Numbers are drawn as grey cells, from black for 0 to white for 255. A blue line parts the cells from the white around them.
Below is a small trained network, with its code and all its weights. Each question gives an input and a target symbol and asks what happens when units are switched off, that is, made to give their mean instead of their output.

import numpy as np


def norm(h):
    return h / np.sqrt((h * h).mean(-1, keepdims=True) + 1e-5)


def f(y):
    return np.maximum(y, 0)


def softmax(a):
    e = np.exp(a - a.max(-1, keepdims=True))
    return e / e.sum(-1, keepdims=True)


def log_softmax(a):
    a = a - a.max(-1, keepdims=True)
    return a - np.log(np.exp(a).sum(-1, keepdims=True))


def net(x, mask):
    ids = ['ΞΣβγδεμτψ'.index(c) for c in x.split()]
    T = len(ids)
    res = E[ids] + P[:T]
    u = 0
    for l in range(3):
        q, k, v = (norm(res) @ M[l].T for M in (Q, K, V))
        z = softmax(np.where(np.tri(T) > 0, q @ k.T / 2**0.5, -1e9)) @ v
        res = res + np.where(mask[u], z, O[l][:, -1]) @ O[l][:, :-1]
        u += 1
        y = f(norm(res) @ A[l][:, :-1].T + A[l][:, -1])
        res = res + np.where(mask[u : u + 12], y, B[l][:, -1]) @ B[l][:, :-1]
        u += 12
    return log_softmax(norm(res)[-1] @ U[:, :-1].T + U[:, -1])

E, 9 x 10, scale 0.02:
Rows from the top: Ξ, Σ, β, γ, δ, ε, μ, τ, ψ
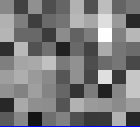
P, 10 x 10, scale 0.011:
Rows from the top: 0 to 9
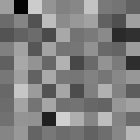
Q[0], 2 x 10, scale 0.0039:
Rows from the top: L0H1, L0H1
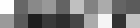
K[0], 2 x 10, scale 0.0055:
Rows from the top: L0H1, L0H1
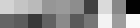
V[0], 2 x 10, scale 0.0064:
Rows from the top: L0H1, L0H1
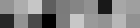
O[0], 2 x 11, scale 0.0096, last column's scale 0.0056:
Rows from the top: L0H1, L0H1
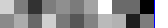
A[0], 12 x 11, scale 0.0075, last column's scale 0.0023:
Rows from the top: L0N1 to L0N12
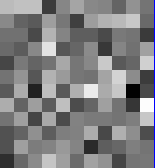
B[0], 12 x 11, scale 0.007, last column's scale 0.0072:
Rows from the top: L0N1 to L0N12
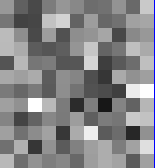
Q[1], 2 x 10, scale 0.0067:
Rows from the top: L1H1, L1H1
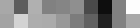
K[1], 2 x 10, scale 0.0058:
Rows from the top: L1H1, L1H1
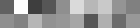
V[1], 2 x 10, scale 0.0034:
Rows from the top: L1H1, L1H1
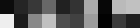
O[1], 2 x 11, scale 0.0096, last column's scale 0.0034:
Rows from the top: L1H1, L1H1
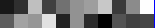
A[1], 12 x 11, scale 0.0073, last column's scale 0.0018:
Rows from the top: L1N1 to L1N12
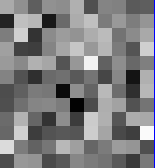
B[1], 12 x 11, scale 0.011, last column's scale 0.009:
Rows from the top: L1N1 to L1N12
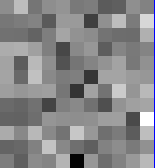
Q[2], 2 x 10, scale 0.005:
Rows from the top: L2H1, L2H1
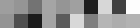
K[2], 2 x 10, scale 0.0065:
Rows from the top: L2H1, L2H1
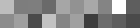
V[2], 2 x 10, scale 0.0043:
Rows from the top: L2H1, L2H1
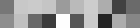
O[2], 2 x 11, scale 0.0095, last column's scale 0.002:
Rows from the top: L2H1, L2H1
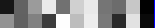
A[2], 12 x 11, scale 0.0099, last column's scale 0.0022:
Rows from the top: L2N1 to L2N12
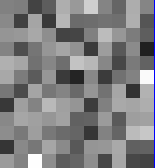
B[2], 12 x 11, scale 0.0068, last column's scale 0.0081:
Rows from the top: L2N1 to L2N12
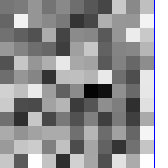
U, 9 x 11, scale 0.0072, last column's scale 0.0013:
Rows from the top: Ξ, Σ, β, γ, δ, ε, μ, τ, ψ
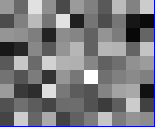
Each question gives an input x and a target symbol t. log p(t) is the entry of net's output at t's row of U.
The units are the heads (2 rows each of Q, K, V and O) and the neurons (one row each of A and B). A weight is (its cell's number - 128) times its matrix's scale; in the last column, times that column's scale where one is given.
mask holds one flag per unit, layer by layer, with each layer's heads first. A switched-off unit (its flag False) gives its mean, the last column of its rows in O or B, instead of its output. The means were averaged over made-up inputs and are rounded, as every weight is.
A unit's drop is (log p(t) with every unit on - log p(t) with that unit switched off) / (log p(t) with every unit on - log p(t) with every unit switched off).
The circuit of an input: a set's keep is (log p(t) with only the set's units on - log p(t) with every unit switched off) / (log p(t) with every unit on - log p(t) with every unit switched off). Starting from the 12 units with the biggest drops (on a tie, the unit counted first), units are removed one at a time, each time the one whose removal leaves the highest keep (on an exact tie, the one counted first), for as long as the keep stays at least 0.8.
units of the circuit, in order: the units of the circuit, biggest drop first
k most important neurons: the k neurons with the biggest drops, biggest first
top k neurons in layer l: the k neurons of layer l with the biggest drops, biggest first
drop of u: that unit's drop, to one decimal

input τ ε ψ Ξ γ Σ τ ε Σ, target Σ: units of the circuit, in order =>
(L0N7, L0N8, L2N12)
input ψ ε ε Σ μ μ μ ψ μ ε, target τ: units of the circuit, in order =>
(L2H1, L2N12)
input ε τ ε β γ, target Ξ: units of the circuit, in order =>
(L1N10, L2N12)
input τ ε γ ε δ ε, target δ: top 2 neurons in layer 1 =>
(L1N12, L1N2)
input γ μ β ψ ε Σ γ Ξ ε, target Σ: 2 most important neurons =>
(L0N7, L0N9)
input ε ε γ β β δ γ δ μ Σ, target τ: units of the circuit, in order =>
(L0N7, L2N12)
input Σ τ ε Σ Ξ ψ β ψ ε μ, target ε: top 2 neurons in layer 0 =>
(L0N4, L0N10)
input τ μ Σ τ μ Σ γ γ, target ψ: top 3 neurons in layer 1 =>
(L1N7, L1N10, L1N2)
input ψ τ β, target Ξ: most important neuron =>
(L0N7)
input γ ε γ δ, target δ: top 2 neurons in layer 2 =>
(L2N5, L2N12)
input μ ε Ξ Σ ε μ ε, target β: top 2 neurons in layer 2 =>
(L2N12, L2N3)
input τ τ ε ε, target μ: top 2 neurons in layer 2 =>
(L2N8, L2N6)
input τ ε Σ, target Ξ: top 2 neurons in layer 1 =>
(L1N10, L1N6)
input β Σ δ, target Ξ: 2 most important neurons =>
(L0N7, L2N12)
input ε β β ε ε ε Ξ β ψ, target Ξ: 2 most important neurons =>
(L1N10, L0N10)
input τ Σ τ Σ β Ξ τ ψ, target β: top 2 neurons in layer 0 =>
(L0N3, L0N4)
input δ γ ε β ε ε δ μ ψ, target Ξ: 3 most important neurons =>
(L1N10, L1N6, L2N12)
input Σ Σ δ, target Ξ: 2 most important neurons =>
(L2N12, L0N7)
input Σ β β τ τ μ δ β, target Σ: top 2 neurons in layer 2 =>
(L2N12, L2N3)
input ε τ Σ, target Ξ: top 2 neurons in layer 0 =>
(L0N5, L0N9)
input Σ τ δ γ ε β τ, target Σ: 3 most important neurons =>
(L0N7, L0N5, L2N11)
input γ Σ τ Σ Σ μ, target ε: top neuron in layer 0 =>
(L0N2)
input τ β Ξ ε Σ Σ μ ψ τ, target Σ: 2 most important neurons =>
(L0N7, L1N12)
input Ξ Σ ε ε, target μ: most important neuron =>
(L0N7)
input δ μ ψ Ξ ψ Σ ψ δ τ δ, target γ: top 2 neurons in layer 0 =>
(L0N7, L0N8)
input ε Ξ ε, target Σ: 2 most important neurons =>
(L2N12, L0N8)
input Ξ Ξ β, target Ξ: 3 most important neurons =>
(L2N12, L0N7, L0N5)
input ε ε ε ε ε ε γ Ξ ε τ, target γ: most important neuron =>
(L0N8)
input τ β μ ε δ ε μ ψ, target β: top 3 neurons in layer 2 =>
(L2N6, L2N3, L2N12)
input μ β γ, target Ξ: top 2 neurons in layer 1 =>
(L1N10, L1N7)
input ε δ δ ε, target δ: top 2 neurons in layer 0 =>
(L0N7, L0N9)
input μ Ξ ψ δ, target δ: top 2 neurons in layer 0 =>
(L0N8, L0N11)
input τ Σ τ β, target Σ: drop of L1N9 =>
0.2
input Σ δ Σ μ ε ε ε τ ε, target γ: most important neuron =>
(L2N7)
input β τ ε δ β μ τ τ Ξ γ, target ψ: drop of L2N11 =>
0.1
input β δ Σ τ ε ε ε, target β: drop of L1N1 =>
0.0
